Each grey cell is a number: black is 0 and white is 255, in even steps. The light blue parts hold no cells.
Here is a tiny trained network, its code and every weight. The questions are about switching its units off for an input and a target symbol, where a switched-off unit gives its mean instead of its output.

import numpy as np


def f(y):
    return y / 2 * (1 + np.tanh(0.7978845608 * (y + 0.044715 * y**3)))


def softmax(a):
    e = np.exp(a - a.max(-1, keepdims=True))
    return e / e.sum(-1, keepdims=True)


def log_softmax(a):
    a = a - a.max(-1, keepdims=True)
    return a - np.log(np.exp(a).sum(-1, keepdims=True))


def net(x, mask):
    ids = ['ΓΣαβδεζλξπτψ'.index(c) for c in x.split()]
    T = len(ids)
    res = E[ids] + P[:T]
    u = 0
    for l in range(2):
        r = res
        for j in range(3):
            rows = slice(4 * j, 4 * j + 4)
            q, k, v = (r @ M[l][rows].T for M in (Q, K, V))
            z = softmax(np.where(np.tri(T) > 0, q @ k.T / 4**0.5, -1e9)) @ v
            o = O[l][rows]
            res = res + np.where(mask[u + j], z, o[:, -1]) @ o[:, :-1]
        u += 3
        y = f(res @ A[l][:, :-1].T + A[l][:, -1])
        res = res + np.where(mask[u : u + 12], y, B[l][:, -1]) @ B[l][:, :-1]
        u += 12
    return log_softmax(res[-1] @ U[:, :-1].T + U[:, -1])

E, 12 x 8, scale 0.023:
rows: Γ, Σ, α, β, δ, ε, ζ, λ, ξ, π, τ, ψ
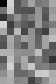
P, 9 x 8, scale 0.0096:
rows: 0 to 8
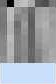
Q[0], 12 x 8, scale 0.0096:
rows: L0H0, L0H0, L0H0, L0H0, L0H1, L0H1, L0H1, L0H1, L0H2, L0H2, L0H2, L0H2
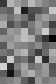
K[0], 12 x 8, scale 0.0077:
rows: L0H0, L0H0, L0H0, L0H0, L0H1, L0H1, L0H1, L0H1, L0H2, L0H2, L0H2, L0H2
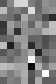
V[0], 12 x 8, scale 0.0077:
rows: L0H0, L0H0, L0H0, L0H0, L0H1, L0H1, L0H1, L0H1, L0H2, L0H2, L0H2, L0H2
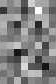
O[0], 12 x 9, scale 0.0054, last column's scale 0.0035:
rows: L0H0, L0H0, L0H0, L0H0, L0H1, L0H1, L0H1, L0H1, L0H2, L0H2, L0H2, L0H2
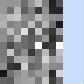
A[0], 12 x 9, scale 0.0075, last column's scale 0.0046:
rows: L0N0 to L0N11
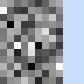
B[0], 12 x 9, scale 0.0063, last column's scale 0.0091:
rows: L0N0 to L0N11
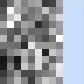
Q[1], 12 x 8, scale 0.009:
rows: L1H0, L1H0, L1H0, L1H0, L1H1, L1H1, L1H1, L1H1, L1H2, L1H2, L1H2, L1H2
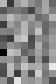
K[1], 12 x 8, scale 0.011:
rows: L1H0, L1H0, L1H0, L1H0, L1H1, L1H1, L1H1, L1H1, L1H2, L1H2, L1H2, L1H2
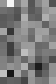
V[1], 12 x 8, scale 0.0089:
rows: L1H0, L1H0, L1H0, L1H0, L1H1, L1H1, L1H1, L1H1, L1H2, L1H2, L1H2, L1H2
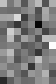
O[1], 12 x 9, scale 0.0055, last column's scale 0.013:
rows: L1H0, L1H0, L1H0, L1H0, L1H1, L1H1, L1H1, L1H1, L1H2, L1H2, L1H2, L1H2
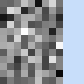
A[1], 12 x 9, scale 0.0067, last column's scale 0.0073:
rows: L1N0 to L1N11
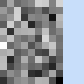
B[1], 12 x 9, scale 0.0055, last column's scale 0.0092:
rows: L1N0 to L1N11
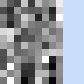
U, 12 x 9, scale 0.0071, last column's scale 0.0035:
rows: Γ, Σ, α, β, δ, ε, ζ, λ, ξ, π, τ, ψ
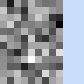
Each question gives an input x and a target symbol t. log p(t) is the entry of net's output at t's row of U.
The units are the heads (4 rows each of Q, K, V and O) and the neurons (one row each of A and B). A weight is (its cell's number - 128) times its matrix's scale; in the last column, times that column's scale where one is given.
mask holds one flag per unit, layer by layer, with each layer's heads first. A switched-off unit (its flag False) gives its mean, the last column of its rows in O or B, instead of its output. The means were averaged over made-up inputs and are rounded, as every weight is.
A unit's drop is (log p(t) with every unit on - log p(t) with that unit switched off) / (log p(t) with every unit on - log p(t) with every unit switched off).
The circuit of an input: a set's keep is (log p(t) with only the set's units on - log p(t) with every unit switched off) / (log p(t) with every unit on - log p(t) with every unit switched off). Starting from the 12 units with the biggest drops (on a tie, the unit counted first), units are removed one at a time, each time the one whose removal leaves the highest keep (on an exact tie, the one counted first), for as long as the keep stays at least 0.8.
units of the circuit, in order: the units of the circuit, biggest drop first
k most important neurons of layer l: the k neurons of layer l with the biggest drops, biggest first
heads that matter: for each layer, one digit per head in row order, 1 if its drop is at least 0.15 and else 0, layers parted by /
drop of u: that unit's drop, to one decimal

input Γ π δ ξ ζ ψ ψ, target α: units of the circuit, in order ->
L1H0; L1H1; L0H0
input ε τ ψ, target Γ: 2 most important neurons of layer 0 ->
L0N11; L0N2
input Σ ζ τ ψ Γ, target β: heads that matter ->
101 / 110
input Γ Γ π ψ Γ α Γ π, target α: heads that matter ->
110 / 110
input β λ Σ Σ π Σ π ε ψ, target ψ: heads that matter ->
001 / 010
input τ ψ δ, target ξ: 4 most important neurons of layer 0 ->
L0N9; L0N5; L0N1; L0N8
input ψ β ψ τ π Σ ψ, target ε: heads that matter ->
101 / 011
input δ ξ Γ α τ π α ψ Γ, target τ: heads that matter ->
001 / 001
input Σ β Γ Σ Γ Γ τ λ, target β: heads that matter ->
101 / 111
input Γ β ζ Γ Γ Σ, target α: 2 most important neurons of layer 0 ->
L0N11; L0N5
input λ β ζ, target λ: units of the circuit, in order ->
L1H1; L1H0
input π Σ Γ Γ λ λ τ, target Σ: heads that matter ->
000 / 010
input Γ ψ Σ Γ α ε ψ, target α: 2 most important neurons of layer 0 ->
L0N11; L0N7
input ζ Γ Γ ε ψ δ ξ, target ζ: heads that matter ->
111 / 111
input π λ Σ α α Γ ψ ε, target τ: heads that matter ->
010 / 000
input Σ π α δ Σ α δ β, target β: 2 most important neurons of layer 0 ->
L0N3; L0N1
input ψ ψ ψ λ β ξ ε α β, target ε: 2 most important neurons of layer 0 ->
L0N3; L0N2
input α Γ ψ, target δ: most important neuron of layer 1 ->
L1N3
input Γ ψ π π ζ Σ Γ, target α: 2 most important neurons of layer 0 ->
L0N11; L0N5
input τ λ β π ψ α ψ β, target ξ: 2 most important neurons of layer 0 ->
L0N9; L0N1
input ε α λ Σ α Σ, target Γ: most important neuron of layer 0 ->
L0N2
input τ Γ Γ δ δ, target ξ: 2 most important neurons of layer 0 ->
L0N9; L0N5
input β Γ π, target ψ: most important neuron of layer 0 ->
L0N3
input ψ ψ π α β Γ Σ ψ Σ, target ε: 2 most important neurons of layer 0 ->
L0N2; L0N5
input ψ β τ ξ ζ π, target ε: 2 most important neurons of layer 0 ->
L0N9; L0N1
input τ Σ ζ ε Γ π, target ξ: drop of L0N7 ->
0.2
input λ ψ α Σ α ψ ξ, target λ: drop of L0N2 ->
0.2
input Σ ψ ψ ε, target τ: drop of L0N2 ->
0.3
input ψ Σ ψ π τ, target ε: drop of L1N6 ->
0.1
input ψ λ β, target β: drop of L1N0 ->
-0.1
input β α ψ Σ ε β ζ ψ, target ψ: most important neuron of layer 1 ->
L1N2
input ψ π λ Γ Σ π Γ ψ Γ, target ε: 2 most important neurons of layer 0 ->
L0N5; L0N9
